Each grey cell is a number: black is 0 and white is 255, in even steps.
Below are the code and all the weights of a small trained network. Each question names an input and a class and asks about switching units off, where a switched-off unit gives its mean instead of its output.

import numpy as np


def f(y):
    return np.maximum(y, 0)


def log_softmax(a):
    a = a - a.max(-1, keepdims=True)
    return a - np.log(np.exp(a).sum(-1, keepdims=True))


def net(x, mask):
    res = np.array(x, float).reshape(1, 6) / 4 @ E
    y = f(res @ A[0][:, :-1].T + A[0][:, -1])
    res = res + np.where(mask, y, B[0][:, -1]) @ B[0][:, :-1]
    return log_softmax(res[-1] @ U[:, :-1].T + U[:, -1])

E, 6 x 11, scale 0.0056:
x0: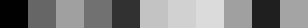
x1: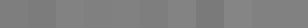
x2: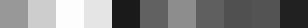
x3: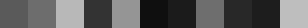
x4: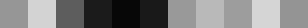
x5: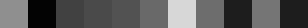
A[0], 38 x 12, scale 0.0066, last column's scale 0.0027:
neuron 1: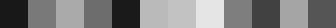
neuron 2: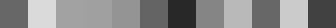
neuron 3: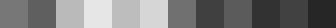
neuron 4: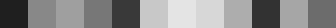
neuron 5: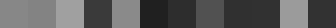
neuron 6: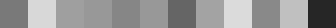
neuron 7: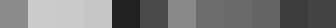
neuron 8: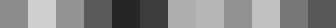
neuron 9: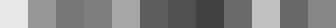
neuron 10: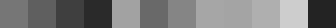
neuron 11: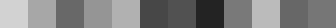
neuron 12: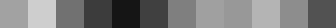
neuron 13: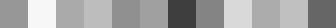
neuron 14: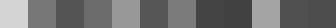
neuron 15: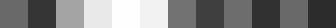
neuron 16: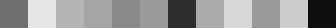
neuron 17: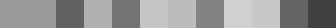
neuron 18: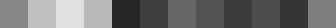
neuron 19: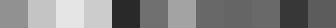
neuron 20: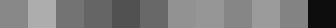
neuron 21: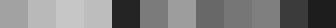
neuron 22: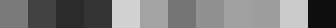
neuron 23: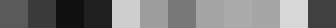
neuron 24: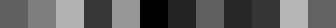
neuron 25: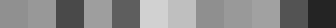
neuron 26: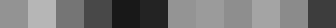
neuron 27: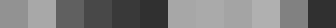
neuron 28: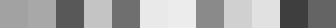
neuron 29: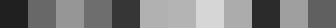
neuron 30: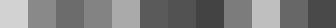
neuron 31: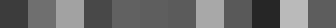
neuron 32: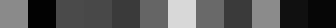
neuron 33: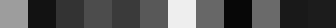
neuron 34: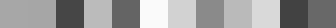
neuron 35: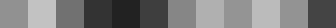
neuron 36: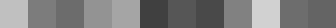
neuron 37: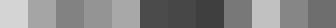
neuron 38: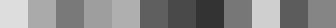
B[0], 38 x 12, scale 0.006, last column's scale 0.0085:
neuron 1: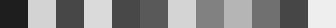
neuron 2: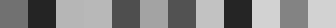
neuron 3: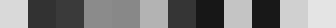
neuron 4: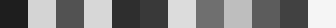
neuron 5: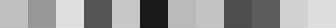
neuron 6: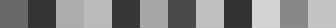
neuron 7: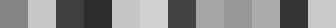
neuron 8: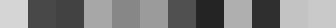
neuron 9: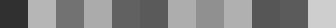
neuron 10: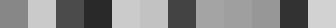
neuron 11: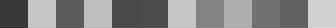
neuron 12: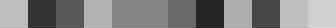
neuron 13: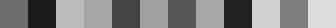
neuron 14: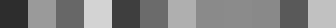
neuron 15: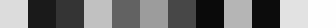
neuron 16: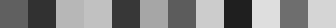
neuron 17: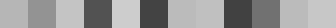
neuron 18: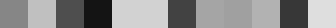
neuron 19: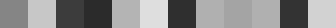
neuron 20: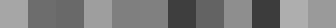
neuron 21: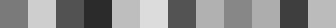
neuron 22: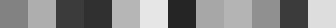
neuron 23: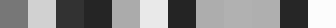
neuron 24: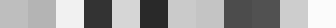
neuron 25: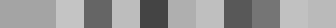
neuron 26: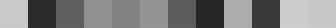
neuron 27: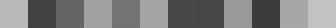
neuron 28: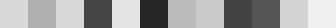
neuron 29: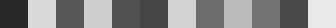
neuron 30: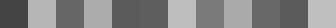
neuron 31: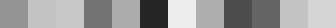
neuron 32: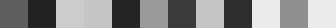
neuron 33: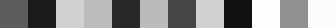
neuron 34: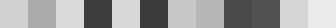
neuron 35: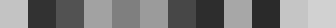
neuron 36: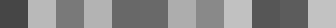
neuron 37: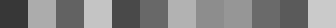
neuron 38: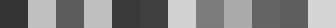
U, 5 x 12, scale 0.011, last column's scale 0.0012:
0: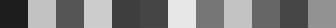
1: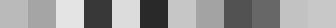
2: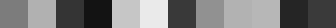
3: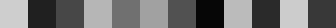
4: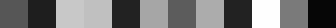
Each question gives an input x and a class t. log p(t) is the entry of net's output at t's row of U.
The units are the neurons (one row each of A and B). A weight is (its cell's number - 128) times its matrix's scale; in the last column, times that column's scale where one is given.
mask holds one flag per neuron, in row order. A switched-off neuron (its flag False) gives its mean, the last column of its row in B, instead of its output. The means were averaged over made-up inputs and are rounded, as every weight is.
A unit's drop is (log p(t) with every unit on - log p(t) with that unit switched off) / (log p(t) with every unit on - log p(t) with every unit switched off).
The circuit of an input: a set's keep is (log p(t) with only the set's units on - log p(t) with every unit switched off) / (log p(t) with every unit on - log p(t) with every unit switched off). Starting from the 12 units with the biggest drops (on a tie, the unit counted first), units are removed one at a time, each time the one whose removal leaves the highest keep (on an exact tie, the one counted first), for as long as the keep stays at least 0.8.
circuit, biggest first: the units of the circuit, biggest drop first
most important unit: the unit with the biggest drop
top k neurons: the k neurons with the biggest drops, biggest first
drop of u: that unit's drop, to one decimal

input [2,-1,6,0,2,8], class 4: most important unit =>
neuron 33
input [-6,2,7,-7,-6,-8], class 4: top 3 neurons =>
[neuron 13; neuron 16; neuron 6]
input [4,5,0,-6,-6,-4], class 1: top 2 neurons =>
[neuron 28; neuron 34]
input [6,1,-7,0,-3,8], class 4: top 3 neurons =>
[neuron 33; neuron 32; neuron 18]
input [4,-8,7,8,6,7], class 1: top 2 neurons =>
[neuron 24; neuron 5]
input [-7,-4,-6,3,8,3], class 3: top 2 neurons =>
[neuron 35; neuron 26]
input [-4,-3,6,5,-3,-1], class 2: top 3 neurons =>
[neuron 18; neuron 19; neuron 7]
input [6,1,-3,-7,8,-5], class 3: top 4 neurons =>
[neuron 8; neuron 35; neuron 12; neuron 27]
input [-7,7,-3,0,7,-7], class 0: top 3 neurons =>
[neuron 38; neuron 11; neuron 37]
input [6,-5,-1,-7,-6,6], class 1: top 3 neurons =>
[neuron 28; neuron 34; neuron 25]
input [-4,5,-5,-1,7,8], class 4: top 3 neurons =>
[neuron 33; neuron 32; neuron 15]
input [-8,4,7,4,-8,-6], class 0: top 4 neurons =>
[neuron 38; neuron 11; neuron 37; neuron 9]
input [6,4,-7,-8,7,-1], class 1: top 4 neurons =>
[neuron 28; neuron 34; neuron 17; neuron 25]
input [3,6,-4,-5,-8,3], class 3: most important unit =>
neuron 15
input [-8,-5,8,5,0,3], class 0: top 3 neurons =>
[neuron 38; neuron 11; neuron 14]
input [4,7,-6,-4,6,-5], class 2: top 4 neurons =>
[neuron 23; neuron 10; neuron 15; neuron 22]
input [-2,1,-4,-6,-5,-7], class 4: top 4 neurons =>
[neuron 13; neuron 16; neuron 6; neuron 24]
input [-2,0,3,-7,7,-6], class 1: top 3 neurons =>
[neuron 28; neuron 34; neuron 17]
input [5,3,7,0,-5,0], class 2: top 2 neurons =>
[neuron 19; neuron 18]
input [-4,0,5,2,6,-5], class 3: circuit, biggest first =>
[neuron 8]
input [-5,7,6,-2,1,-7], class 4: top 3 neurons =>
[neuron 13; neuron 16; neuron 2]
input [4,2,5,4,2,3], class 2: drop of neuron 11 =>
0.1
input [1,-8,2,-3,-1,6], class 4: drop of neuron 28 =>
0.0
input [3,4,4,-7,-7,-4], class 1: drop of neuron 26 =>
0.1
